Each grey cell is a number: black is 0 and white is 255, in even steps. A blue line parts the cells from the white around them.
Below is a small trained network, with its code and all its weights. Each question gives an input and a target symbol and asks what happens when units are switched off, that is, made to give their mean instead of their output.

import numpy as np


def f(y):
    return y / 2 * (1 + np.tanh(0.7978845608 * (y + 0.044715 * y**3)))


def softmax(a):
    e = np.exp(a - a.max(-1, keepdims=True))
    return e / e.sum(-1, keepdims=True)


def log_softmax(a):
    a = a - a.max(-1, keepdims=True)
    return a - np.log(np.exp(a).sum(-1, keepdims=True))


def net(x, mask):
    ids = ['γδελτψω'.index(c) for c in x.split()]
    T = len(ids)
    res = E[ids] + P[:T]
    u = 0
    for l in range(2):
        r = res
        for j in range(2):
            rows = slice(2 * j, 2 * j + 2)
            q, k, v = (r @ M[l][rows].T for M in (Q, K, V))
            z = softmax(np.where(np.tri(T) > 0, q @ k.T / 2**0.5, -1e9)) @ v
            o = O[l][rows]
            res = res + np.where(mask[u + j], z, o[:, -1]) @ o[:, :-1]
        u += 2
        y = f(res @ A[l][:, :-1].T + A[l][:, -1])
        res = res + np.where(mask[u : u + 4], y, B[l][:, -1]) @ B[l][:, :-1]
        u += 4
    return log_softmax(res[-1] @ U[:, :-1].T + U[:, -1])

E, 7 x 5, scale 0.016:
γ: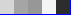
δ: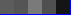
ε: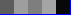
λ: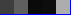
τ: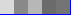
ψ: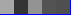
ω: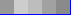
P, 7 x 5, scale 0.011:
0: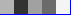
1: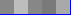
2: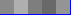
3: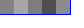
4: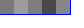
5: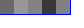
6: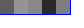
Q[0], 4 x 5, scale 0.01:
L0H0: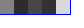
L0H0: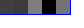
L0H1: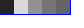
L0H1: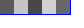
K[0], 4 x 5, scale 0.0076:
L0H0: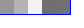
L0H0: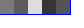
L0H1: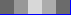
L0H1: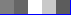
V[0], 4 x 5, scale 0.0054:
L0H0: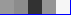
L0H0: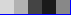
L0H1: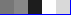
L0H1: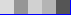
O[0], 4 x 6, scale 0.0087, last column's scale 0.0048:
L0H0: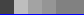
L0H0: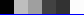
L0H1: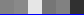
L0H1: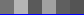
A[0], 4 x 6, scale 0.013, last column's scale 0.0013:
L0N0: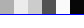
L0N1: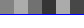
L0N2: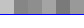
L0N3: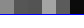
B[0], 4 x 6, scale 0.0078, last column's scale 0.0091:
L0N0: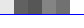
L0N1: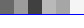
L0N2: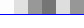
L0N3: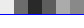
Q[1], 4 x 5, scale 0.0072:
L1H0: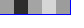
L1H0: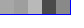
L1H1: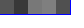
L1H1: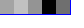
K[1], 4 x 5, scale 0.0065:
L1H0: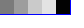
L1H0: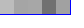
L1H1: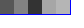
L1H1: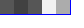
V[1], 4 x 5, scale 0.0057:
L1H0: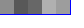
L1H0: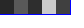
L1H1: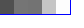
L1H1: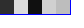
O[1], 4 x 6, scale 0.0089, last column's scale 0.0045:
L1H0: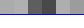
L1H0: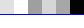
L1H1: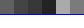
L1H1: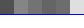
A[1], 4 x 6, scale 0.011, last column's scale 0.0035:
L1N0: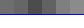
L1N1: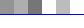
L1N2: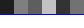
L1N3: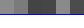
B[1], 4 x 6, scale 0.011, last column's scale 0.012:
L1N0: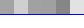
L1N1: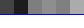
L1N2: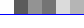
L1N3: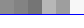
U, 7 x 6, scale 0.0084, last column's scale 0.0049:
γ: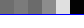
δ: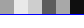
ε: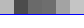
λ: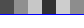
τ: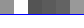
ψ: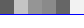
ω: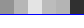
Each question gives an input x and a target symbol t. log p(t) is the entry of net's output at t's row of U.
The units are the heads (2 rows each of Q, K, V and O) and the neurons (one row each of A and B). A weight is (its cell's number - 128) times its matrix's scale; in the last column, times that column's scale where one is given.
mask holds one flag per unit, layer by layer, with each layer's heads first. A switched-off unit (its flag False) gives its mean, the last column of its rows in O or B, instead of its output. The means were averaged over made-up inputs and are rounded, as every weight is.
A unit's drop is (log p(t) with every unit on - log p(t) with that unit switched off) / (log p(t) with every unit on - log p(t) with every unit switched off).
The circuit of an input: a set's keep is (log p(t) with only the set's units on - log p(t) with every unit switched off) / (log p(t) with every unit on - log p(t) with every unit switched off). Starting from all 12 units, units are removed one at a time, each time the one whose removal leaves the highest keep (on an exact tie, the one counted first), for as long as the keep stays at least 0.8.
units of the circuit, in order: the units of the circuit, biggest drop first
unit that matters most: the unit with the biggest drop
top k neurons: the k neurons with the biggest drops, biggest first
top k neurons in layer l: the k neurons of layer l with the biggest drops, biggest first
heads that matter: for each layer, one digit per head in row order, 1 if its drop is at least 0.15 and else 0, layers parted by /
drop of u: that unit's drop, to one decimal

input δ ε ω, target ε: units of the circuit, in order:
[L0H0; L0N0]
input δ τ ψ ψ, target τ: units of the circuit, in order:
[L1N2; L1N1]
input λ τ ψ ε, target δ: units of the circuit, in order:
[L1N2; L0H0; L1H0]
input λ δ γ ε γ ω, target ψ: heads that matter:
00 / 10
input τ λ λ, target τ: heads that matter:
01 / 11
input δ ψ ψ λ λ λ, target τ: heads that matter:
00 / 11
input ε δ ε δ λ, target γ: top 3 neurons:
[L0N1; L1N1; L1N3]
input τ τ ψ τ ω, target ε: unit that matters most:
L1N0
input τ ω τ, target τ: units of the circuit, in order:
[L0H1; L1N2]
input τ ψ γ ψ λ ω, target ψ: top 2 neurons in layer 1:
[L1N1; L1N2]
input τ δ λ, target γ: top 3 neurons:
[L0N1; L1N1; L0N0]
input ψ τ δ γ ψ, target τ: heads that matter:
01 / 00
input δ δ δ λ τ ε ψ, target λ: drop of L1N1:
-0.1
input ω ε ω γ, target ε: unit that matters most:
L0H0
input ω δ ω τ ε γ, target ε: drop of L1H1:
0.5
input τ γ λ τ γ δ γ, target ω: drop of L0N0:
0.2
